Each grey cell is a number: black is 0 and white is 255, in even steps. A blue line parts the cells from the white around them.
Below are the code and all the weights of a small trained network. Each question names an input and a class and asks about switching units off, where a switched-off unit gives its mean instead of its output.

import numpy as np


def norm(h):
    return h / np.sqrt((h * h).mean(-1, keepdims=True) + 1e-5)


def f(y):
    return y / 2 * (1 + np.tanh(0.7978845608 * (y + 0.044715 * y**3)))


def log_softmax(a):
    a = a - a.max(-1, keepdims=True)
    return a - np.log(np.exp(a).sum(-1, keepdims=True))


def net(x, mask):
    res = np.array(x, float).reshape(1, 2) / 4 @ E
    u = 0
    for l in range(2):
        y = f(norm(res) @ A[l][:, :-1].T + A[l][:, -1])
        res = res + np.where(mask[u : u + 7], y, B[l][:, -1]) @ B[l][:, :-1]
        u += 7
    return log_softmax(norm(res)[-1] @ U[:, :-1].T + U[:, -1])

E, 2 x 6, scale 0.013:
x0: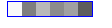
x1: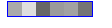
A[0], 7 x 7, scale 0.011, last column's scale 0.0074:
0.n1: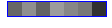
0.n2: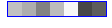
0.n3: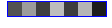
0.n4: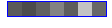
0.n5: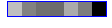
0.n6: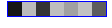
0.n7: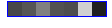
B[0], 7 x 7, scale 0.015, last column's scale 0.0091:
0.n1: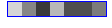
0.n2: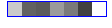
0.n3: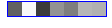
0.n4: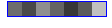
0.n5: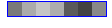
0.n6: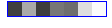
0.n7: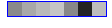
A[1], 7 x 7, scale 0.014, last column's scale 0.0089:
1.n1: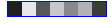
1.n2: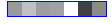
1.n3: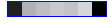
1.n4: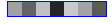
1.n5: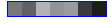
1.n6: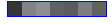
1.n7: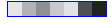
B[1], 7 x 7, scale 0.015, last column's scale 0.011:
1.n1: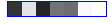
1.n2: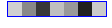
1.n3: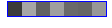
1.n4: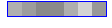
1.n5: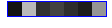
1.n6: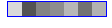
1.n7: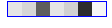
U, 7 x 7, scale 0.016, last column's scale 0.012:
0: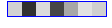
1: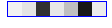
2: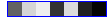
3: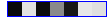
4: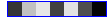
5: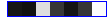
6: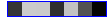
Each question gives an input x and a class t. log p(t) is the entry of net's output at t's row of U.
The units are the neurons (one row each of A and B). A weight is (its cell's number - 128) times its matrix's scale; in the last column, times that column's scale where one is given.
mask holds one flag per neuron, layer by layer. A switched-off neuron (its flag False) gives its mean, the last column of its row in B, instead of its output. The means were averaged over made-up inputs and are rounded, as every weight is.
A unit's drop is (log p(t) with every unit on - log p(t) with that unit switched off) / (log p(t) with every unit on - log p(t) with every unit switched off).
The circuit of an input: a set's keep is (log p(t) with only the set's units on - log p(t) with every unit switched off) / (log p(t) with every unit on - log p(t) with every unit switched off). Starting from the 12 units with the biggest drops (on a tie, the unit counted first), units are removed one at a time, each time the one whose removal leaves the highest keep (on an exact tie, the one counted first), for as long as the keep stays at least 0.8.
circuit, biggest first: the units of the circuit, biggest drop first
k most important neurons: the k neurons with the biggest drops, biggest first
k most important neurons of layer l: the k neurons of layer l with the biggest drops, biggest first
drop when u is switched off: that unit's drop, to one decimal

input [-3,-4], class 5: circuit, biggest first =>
[0.n4; 1.n7; 1.n1]
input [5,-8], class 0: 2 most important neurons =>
[0.n7; 1.n4]
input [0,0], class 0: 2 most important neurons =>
[0.n7; 0.n3]
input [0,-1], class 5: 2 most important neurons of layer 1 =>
[1.n7; 1.n1]
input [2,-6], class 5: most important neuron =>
[1.n7]
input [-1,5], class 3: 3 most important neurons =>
[0.n6; 0.n7; 1.n7]
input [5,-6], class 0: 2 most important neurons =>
[0.n7; 0.n2]
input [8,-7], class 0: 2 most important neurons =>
[0.n7; 0.n2]
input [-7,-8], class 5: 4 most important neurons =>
[0.n4; 1.n7; 1.n1; 1.n6]
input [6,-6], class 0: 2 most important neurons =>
[0.n7; 0.n2]
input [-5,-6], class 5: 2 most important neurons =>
[0.n4; 1.n7]
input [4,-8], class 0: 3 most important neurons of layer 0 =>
[0.n7; 0.n2; 0.n5]
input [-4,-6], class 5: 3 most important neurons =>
[0.n4; 1.n7; 1.n1]
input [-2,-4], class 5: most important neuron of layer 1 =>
[1.n7]
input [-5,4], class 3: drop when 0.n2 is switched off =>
0.0
